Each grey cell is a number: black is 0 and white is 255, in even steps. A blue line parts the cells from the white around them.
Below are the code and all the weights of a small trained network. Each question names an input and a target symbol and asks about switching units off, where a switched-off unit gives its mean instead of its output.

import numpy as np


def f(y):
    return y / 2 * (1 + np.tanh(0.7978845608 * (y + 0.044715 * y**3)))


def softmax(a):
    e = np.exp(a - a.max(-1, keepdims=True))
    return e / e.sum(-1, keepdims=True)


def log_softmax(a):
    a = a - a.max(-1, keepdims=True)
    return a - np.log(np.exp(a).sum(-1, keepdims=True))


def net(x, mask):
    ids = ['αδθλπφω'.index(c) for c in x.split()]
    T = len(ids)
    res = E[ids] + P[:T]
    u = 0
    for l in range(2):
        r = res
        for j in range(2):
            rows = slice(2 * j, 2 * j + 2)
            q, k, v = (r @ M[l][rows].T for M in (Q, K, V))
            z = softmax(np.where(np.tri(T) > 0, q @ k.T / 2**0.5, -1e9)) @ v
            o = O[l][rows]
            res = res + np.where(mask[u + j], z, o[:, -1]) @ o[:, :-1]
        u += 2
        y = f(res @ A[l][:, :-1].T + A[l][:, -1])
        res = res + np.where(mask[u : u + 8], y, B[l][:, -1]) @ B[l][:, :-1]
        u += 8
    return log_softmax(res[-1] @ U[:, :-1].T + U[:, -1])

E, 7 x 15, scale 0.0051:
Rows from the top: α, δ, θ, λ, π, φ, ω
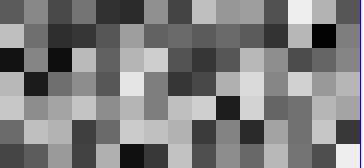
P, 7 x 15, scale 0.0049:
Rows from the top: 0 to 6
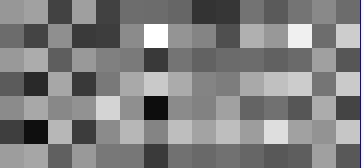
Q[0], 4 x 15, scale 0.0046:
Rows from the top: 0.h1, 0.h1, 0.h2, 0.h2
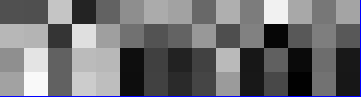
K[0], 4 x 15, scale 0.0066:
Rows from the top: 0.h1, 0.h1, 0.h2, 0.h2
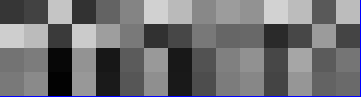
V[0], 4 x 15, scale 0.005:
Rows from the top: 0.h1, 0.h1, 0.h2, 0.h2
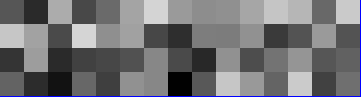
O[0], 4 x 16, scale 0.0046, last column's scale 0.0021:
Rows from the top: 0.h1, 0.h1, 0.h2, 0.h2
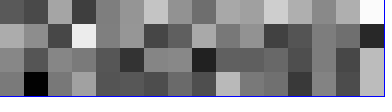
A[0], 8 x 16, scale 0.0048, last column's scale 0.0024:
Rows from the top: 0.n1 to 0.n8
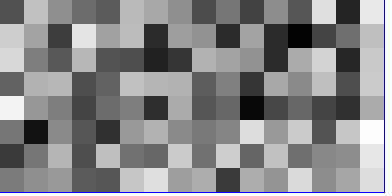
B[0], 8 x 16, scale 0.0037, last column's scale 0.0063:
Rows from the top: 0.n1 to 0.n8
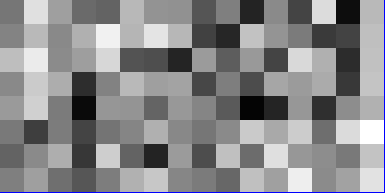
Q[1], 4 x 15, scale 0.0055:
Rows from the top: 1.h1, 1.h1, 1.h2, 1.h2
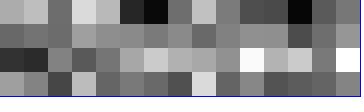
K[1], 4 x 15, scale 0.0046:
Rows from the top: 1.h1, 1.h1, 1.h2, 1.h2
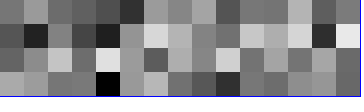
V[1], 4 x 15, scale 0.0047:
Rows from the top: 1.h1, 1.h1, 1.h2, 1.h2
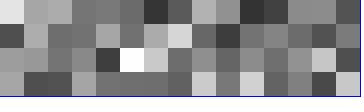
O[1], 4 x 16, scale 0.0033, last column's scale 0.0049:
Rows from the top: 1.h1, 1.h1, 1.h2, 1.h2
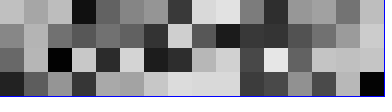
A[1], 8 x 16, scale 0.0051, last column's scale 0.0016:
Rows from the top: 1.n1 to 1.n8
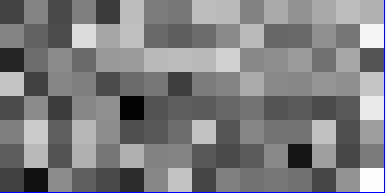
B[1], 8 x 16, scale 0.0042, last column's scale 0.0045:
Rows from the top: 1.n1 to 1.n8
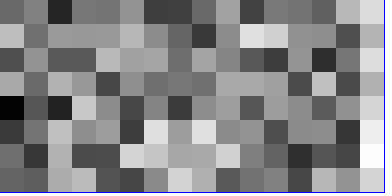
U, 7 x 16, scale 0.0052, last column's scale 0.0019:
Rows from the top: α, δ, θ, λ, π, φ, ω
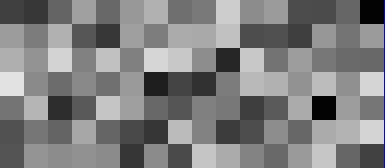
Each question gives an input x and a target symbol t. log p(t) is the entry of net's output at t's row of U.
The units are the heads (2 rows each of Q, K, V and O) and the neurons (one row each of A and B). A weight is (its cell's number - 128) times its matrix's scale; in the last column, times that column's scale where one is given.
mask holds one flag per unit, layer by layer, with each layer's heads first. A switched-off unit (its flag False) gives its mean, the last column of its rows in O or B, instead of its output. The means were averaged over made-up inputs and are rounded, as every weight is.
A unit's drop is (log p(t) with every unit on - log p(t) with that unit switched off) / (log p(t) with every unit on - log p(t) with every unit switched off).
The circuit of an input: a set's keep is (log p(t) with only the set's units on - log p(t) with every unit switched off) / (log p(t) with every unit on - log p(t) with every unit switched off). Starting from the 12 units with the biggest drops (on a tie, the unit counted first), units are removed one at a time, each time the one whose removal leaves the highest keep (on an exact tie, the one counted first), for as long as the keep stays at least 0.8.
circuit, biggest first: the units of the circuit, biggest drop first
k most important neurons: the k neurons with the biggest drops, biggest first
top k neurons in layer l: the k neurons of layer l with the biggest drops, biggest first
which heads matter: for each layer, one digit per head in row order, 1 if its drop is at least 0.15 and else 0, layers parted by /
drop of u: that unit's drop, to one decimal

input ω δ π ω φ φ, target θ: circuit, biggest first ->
1.h2, 0.n7, 0.h1, 1.n1
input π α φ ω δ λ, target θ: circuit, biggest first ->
1.h2, 0.h1, 0.n7
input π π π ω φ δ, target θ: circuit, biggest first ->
0.h1, 0.n7, 1.h2
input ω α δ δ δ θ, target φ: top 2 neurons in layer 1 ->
1.n8, 1.n7
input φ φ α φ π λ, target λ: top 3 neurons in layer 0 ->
0.n4, 0.n7, 0.n1
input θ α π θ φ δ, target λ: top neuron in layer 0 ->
0.n1
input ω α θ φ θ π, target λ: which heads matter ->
10 / 01
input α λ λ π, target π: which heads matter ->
01 / 01
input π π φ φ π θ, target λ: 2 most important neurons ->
0.n7, 0.n4
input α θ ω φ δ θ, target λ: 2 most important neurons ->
0.n4, 0.n7
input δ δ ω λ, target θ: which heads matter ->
00 / 01
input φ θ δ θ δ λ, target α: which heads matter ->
11 / 11
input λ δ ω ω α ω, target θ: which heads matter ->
10 / 01
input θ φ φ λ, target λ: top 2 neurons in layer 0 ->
0.n4, 0.n1
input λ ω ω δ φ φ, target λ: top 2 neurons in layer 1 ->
1.n6, 1.n7
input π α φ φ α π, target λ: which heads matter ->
00 / 01
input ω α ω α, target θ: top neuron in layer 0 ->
0.n8
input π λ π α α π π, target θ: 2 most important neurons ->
0.n2, 1.n6
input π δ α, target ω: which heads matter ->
10 / 00
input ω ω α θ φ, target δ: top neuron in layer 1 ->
1.n7
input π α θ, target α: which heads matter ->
10 / 10
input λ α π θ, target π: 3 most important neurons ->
1.n3, 1.n1, 0.n8
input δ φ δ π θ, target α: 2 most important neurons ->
1.n7, 1.n5
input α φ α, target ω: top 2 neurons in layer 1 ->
1.n6, 1.n5
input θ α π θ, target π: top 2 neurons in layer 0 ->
0.n8, 0.n6
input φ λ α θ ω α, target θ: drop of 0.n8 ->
0.1
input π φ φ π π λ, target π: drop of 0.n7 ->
0.1
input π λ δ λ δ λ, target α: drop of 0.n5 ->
0.2
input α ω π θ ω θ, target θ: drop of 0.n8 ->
0.1
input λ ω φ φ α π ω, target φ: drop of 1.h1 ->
0.2
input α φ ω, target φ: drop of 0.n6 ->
0.0
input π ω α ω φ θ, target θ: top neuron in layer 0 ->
0.n7
